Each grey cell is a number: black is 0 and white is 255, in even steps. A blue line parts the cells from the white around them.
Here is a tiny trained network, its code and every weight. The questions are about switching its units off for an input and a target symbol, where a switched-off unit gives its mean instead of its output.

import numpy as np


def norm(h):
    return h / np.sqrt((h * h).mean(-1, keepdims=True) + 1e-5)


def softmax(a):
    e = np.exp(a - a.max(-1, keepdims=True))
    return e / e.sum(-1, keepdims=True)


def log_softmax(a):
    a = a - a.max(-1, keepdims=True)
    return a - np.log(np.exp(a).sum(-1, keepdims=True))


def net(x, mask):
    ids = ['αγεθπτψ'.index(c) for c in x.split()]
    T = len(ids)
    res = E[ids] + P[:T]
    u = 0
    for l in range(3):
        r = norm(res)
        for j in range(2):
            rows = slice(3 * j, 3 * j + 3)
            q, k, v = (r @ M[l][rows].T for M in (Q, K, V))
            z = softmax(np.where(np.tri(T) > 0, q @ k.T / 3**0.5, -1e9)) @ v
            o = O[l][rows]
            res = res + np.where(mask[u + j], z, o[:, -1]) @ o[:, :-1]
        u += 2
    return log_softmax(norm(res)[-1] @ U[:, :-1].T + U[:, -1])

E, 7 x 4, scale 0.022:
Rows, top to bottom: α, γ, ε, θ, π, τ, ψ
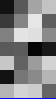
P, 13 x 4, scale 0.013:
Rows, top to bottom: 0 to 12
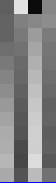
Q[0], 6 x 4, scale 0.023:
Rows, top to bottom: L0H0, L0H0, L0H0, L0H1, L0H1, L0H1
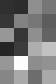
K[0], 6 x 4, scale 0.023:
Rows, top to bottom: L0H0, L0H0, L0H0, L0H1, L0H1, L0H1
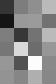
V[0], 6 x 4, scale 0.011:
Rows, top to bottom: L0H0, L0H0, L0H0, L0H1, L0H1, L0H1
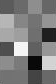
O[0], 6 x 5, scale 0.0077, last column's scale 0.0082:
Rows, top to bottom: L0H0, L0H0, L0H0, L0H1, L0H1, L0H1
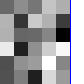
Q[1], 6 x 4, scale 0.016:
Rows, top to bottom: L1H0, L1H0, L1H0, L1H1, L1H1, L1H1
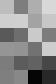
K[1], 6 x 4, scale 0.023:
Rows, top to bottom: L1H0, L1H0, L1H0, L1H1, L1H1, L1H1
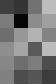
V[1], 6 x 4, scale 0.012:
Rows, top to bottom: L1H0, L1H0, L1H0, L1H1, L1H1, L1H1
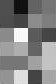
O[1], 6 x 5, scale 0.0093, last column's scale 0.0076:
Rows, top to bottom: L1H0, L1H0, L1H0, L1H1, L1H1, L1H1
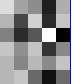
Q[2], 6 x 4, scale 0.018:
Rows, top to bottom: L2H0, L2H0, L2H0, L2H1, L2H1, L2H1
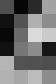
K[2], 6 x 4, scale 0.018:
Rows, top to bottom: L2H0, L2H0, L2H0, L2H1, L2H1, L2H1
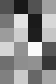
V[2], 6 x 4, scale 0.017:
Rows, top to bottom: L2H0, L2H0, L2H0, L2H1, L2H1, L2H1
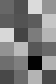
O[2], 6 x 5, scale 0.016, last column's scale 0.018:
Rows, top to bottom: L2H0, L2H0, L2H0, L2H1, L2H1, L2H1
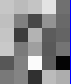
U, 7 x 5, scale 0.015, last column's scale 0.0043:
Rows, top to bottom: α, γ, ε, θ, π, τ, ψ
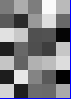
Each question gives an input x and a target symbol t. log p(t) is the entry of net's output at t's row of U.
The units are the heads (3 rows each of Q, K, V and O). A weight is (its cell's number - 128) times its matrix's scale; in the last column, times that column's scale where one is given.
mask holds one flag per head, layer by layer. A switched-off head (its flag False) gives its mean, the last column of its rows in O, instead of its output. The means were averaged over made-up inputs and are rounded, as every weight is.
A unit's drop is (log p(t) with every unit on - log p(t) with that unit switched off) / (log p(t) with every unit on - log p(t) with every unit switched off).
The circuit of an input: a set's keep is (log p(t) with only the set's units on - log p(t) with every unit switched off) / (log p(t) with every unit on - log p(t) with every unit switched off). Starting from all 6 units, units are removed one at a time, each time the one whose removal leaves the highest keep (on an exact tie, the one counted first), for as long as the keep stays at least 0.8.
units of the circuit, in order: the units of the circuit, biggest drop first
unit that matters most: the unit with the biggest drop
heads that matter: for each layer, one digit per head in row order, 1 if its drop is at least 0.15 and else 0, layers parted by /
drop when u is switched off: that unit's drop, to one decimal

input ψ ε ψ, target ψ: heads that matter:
11 / 11 / 10
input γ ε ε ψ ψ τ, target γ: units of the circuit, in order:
(L1H0; L2H1)
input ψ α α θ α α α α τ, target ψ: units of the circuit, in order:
(L1H0; L2H0)
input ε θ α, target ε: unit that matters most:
L0H1
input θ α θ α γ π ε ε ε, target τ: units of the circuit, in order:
(L2H0; L0H1)
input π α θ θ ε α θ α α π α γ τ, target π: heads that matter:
11 / 10 / 10
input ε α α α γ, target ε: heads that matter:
01 / 11 / 01
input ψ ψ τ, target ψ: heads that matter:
11 / 10 / 10
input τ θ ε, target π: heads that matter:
10 / 00 / 11
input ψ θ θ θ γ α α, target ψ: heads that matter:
11 / 11 / 10
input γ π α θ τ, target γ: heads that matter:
01 / 10 / 01
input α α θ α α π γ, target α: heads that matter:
01 / 00 / 10
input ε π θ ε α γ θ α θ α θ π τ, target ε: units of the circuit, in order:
(L0H1; L1H0)
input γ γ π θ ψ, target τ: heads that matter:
00 / 10 / 10
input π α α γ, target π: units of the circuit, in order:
(L2H0; L0H1)
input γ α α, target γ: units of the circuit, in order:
(L1H0; L2H1; L0H1)
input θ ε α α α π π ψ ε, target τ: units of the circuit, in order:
(L0H1)
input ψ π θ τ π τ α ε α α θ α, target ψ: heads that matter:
10 / 11 / 10
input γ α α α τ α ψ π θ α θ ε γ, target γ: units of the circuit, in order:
(L1H0; L0H1)
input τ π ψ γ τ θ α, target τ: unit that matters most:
L1H1
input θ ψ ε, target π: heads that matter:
10 / 10 / 00
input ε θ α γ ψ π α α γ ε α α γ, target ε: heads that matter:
01 / 10 / 01
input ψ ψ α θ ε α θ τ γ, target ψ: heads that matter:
10 / 11 / 10
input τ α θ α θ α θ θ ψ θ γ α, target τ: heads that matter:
11 / 11 / 11
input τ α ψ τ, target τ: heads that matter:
01 / 11 / 11
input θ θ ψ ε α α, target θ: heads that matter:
00 / 01 / 10
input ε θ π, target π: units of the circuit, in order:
(L2H1)
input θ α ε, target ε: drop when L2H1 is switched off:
0.5
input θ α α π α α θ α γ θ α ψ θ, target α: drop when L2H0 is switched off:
-0.1
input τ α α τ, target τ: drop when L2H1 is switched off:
0.4
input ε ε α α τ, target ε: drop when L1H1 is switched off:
0.5
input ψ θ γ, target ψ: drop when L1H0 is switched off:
0.8
